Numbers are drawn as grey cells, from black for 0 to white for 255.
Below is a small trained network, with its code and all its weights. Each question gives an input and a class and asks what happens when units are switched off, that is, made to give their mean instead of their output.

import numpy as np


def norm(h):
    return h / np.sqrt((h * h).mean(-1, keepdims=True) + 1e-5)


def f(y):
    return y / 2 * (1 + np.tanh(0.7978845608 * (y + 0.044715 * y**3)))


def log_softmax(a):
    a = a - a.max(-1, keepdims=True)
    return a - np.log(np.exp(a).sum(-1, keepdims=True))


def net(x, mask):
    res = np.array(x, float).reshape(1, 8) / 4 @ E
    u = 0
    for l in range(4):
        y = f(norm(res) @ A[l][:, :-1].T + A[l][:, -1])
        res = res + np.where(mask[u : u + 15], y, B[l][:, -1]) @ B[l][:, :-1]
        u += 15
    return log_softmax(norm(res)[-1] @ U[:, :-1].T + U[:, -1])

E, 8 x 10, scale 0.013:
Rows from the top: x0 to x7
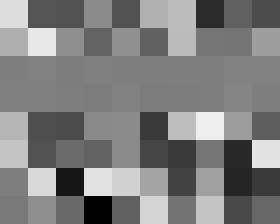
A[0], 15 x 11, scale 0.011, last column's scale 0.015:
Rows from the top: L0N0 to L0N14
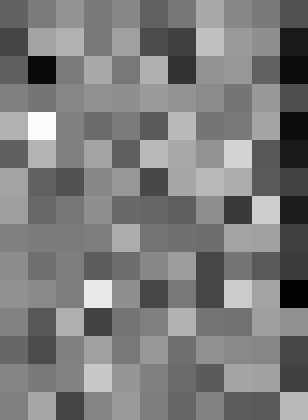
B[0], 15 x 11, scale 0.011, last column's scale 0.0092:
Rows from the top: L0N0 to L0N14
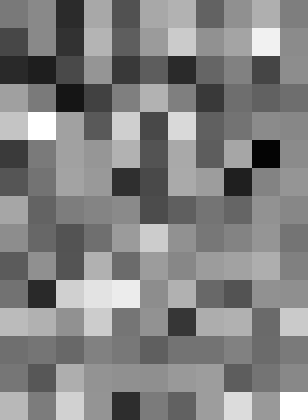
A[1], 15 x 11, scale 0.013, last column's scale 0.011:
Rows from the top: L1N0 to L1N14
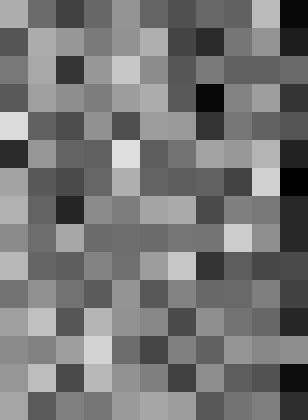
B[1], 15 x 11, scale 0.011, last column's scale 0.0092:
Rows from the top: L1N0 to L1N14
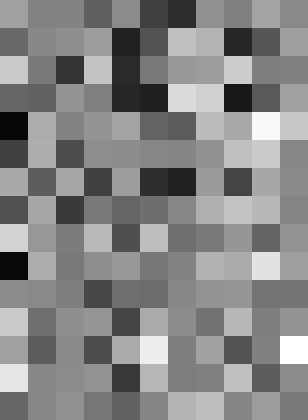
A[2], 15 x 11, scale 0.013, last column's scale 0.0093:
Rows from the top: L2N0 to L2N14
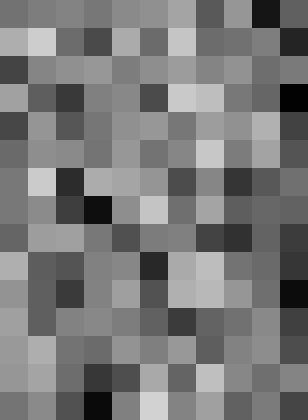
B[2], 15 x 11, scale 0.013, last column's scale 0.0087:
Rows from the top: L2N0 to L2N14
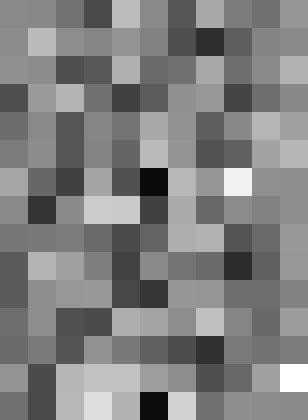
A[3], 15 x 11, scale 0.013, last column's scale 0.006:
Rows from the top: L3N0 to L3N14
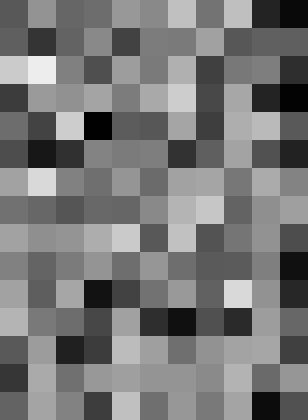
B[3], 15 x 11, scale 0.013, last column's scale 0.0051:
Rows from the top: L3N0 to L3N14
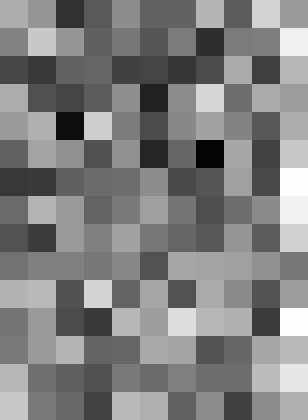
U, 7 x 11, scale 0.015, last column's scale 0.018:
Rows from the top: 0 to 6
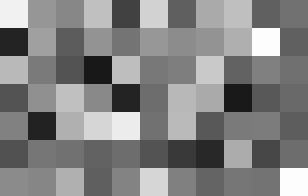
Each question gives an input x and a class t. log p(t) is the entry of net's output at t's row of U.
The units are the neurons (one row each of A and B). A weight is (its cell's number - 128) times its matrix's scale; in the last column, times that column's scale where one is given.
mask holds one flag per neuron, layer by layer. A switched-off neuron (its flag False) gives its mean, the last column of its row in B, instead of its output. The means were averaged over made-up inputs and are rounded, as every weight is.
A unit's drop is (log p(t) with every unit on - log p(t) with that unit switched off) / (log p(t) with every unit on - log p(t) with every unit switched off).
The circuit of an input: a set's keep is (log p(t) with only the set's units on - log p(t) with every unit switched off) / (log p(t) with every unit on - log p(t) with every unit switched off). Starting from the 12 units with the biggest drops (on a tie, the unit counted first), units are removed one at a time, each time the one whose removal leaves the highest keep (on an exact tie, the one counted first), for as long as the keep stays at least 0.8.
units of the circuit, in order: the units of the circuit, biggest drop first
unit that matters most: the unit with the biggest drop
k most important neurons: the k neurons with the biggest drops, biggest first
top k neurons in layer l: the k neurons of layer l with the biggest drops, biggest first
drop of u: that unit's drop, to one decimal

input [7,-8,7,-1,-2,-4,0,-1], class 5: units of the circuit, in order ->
(L3N5)
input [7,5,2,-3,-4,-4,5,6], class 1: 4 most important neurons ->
(L1N4, L0N11, L1N12, L1N9)
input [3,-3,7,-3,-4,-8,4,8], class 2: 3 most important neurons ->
(L0N5, L1N12, L2N0)
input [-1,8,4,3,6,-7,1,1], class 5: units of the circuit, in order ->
(L3N2, L0N4)
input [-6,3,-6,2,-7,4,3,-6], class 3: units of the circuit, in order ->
(L1N3, L1N1)
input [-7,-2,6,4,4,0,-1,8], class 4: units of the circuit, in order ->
(L2N14, L2N13)
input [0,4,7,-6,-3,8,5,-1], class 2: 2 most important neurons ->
(L3N11, L0N11)
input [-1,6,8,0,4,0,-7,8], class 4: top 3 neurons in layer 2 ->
(L2N13, L2N14, L2N7)
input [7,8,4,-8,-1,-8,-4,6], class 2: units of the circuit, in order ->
(L0N5, L3N3)
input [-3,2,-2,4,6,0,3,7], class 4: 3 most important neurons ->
(L2N13, L2N7, L1N3)
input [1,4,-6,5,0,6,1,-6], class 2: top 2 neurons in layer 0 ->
(L0N7, L0N11)
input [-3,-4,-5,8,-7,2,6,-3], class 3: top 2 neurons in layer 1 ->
(L1N1, L1N3)
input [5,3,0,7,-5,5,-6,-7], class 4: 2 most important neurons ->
(L0N14, L0N10)
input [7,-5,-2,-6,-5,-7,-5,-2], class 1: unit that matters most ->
L0N14
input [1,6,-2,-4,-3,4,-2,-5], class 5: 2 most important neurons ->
(L0N4, L3N2)
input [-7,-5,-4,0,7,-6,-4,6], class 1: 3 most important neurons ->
(L1N12, L0N14, L1N3)
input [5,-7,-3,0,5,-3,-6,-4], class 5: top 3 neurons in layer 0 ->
(L0N14, L0N2, L0N6)
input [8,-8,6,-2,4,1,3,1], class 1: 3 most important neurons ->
(L1N4, L1N9, L0N11)
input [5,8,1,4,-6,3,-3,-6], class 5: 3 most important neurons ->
(L0N4, L3N2, L2N13)
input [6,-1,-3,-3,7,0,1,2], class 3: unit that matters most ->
L0N6
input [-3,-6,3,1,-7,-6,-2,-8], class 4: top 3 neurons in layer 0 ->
(L0N10, L0N13, L0N5)
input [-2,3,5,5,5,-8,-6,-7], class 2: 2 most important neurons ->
(L0N14, L2N13)
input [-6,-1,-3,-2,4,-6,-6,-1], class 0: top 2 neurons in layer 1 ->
(L1N4, L1N8)
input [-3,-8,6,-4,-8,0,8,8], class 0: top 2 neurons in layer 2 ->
(L2N6, L2N13)
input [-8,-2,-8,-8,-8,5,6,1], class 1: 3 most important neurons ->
(L0N1, L1N5, L0N11)
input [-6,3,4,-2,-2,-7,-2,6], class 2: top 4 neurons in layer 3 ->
(L3N3, L3N14, L3N13, L3N0)
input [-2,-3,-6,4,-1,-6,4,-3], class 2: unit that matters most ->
L0N5
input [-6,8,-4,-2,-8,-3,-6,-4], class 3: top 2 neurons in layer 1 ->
(L1N3, L1N1)
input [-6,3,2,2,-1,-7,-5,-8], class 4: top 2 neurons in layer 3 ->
(L3N8, L3N11)
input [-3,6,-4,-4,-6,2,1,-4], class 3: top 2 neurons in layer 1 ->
(L1N3, L1N1)
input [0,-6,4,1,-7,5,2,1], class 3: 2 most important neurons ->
(L1N1, L1N3)
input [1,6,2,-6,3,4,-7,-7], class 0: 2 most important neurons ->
(L2N13, L3N10)
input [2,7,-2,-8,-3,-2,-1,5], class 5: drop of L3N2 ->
0.2
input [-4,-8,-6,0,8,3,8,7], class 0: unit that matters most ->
L1N13
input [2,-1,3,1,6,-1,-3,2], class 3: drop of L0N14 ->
0.1
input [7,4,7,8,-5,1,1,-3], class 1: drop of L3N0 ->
0.0
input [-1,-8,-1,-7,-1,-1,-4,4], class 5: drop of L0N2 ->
0.1
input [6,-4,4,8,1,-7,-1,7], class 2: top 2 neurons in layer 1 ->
(L1N12, L1N9)
